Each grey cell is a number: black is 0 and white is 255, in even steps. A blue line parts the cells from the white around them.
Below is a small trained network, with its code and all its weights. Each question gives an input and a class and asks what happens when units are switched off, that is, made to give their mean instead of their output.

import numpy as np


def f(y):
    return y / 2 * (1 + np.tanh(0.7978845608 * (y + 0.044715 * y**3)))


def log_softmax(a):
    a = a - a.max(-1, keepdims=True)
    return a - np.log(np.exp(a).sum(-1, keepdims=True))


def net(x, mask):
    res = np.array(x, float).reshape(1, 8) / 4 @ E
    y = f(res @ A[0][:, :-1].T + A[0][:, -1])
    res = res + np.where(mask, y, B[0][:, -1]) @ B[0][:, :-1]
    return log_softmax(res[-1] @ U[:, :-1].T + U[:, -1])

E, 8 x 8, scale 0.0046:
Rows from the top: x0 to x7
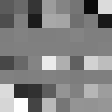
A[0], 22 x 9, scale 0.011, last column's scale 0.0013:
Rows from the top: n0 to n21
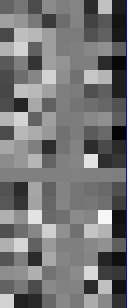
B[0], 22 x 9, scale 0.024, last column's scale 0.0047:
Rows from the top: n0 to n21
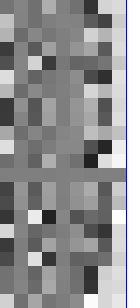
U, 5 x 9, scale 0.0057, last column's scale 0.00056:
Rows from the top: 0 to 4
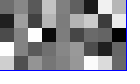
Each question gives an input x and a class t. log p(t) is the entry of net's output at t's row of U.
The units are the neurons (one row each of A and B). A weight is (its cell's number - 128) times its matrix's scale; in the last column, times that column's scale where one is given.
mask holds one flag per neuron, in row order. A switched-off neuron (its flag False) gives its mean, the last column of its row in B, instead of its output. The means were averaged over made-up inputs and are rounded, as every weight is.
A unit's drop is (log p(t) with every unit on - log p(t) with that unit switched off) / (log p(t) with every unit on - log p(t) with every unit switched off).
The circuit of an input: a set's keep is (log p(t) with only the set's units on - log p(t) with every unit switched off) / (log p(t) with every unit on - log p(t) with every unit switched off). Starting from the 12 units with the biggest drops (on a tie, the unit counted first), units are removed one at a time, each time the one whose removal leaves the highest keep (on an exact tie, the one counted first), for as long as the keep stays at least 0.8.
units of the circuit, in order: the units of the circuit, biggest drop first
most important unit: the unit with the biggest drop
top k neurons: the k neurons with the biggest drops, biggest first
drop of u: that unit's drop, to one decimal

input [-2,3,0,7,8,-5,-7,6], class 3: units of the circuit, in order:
n5
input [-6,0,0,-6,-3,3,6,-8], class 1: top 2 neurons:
n7, n13
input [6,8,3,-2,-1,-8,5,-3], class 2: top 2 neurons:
n18, n4
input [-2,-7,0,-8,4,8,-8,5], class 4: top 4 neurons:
n6, n2, n9, n18
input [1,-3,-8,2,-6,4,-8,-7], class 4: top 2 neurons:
n6, n2
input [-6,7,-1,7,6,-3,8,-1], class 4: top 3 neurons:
n21, n15, n10
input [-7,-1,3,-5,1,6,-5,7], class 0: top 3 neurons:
n11, n19, n7
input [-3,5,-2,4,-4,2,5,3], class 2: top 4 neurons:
n18, n4, n6, n2
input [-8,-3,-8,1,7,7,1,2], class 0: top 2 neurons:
n11, n19
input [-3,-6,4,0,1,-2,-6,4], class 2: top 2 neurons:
n15, n21
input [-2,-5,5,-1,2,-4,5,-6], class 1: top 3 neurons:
n7, n13, n14
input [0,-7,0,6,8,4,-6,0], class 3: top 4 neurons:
n5, n16, n18, n4
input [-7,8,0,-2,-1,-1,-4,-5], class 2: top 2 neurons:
n18, n4
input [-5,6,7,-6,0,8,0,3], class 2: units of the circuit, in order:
n18
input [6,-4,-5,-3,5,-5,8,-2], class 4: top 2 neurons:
n21, n11
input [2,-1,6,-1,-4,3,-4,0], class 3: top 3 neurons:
n21, n10, n1
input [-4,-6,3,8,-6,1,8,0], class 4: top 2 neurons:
n21, n18
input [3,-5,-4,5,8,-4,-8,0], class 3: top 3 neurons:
n5, n16, n21
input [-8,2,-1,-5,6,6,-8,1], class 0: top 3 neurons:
n11, n19, n21
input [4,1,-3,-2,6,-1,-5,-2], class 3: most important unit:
n5
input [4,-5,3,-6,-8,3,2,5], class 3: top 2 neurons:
n10, n1
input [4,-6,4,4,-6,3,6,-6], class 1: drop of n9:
0.1
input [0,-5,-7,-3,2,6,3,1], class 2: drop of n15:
0.3
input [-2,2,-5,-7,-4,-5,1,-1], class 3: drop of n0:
0.2
